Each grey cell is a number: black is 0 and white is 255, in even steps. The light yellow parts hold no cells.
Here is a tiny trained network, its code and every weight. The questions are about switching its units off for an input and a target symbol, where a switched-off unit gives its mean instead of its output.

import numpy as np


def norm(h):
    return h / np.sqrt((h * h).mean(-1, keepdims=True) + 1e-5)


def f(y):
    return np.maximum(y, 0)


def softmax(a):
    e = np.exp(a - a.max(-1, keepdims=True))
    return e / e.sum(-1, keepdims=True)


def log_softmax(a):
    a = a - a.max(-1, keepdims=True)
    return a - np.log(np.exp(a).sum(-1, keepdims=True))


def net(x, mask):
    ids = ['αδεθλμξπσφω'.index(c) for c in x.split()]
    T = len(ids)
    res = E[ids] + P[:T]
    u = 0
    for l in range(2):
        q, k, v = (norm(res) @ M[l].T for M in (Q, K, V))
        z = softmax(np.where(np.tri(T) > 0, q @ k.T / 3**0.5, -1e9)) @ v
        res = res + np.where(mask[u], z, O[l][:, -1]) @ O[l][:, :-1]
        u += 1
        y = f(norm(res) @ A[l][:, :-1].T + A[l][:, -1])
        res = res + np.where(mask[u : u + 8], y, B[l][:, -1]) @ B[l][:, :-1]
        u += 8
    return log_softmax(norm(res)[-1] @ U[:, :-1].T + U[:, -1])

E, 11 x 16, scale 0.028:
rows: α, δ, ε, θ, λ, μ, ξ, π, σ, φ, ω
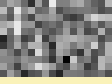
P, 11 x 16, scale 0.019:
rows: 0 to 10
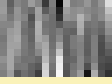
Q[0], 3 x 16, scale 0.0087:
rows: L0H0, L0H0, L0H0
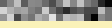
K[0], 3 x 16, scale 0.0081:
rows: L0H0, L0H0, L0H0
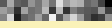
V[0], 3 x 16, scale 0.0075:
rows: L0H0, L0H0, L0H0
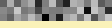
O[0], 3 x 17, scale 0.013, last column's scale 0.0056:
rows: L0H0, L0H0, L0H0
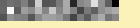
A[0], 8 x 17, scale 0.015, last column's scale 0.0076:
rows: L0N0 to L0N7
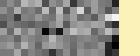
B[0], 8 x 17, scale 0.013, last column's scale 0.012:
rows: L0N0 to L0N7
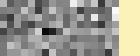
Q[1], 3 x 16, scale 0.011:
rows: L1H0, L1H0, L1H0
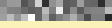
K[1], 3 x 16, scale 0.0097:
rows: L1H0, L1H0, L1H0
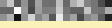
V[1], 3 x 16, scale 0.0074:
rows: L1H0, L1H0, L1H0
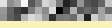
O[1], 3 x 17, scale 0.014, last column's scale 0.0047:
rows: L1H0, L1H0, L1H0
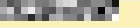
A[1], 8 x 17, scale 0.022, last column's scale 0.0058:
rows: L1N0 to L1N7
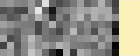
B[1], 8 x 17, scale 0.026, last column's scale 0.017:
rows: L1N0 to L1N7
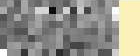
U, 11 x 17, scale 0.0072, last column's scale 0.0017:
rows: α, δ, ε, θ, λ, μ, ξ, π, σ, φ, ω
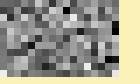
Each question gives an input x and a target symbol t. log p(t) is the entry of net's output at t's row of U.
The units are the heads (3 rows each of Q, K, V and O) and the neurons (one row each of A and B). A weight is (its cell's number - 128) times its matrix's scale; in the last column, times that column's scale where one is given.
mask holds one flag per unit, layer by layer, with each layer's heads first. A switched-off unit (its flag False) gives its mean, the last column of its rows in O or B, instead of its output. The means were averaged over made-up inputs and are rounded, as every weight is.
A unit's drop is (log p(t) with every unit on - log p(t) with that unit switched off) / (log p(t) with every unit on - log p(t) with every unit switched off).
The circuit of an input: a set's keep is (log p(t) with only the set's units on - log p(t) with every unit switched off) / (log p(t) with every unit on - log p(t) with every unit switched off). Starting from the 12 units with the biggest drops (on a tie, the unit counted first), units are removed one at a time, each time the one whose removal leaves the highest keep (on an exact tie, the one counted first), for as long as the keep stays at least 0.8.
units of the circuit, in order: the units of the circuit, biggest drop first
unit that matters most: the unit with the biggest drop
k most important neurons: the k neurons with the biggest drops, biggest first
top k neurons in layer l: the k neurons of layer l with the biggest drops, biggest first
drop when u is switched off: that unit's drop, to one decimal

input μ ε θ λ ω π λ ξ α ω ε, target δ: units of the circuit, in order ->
L1N1
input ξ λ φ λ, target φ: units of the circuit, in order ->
L1H0, L1N1
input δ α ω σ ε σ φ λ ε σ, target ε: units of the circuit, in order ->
L0N1, L1H0
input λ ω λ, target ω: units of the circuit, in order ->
L1N7, L1H0
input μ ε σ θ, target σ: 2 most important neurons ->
L1N1, L0N7
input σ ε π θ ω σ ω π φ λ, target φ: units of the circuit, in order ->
L1H0, L0H0, L1N1
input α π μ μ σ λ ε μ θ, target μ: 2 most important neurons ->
L1N0, L1N1
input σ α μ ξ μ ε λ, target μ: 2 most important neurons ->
L0N1, L1N0
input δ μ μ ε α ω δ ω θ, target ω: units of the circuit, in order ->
L0H0, L1N7, L1H0
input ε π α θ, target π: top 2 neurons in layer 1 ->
L1N4, L1N1
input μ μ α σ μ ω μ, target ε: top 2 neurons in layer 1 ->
L1N2, L1N1
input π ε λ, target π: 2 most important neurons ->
L1N4, L1N1
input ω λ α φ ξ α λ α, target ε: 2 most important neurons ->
L1N2, L1N1
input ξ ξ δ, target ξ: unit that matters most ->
L0H0
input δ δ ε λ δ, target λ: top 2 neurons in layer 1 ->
L1N6, L1N1
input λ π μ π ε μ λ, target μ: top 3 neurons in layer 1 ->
L1N0, L1N1, L1N7
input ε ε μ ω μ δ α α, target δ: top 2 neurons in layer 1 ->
L1N1, L1N7
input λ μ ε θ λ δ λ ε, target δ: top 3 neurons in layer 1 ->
L1N1, L1N7, L1N3
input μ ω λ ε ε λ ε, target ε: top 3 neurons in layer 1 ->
L1N2, L1N1, L1N7
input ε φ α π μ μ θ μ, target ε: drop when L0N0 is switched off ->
0.0
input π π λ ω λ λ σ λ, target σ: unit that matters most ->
L0N1
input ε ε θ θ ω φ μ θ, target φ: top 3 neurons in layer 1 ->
L1N1, L1N7, L1N2
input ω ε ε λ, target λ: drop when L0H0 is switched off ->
1.2
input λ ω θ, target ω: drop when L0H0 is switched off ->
0.5
